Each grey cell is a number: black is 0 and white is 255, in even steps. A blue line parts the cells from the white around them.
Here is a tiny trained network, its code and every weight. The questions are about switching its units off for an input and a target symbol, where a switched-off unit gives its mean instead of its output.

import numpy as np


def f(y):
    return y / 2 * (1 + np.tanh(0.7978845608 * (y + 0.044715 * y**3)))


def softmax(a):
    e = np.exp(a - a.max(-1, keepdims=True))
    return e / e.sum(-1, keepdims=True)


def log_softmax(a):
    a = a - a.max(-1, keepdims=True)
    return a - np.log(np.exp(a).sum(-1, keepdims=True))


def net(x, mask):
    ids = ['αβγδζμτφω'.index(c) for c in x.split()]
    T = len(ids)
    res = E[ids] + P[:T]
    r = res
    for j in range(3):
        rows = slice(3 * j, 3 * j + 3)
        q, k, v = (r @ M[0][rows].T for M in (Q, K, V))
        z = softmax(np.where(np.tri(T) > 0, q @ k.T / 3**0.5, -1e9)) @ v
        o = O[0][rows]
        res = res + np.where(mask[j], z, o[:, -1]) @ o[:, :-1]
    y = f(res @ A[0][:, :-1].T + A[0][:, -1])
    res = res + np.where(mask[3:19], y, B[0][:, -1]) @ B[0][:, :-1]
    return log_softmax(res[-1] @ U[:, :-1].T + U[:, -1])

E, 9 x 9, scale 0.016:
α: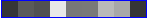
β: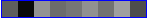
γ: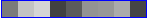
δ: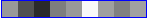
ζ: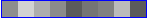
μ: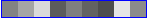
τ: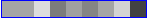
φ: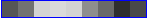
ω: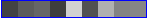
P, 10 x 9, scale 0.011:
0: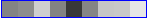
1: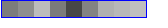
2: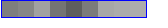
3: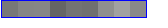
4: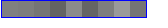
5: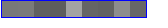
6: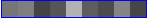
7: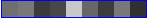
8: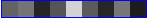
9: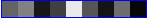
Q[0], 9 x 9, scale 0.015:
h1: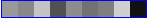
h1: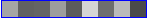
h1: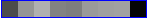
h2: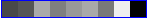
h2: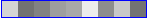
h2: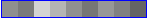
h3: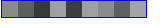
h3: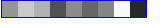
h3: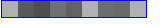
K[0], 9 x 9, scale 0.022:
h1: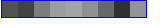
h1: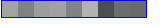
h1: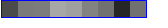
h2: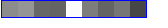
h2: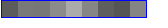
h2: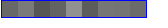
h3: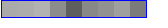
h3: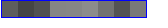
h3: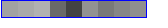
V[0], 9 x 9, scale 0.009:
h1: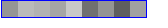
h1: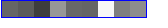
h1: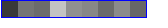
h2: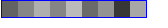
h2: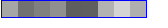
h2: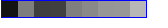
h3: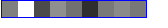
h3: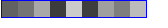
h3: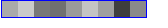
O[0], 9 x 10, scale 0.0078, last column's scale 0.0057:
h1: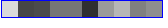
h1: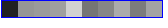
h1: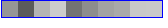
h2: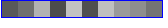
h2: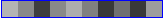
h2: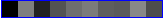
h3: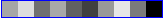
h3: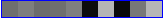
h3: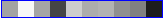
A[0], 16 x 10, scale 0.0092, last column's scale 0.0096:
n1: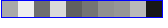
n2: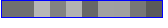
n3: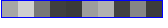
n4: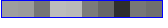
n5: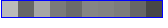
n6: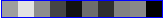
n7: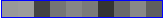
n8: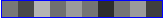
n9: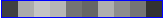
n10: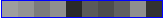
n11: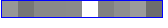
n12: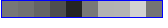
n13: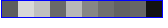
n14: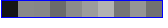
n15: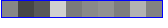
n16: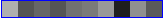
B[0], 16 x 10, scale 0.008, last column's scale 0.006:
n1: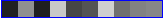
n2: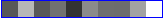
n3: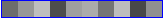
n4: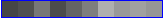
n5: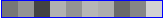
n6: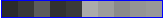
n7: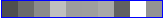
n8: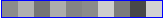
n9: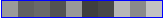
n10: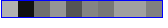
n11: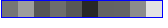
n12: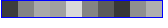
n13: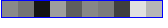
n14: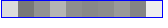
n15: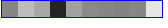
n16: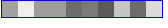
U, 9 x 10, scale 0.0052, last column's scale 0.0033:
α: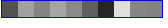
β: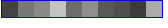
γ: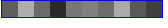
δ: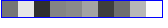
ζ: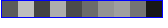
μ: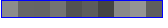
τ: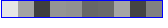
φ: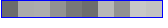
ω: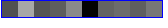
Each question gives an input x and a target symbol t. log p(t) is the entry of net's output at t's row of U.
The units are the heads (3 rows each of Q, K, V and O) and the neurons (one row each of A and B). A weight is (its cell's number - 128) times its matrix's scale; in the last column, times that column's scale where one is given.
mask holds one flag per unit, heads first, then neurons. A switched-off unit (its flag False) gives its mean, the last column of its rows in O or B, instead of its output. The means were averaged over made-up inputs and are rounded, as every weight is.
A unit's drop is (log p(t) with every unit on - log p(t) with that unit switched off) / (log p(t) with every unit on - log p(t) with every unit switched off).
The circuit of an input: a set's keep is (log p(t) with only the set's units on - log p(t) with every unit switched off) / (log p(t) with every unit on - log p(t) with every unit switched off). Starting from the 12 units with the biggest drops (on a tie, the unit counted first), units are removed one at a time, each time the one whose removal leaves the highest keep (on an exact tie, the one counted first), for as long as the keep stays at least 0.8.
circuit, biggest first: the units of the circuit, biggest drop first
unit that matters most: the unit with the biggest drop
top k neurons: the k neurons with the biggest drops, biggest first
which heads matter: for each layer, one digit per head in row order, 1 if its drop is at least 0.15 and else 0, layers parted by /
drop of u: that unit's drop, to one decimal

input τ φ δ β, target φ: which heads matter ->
010
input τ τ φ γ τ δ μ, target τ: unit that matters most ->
h1
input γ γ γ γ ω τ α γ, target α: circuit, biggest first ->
h3, h1
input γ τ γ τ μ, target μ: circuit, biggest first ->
h1, h3, n10, n6
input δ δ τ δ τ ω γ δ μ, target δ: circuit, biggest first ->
h3, n13, h1
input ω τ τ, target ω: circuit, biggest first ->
h3, h2
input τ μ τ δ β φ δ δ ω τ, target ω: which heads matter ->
011
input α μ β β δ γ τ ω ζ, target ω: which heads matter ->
001
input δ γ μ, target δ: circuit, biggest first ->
h3, h1, n13
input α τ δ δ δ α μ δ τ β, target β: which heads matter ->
100
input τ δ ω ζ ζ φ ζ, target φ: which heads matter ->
110
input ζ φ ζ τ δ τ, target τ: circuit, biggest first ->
h1, h2
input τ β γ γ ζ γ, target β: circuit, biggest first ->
h3, h1
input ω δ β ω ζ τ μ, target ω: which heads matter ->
101
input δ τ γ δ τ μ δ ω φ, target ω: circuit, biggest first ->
h3
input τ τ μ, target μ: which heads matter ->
111
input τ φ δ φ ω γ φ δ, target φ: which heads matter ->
010
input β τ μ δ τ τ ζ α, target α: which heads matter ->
101
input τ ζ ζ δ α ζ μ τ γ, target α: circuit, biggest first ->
h1, h3
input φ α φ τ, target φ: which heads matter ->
110
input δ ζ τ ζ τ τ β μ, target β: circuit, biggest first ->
h3, h1, n8
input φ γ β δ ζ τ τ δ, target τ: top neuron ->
n2
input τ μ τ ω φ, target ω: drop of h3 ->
0.5
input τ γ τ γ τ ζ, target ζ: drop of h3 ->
1.2
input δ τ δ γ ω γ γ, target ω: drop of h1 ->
0.1
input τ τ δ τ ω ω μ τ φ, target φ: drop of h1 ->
0.2
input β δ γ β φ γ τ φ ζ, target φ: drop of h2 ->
0.9
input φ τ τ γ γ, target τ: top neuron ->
n2
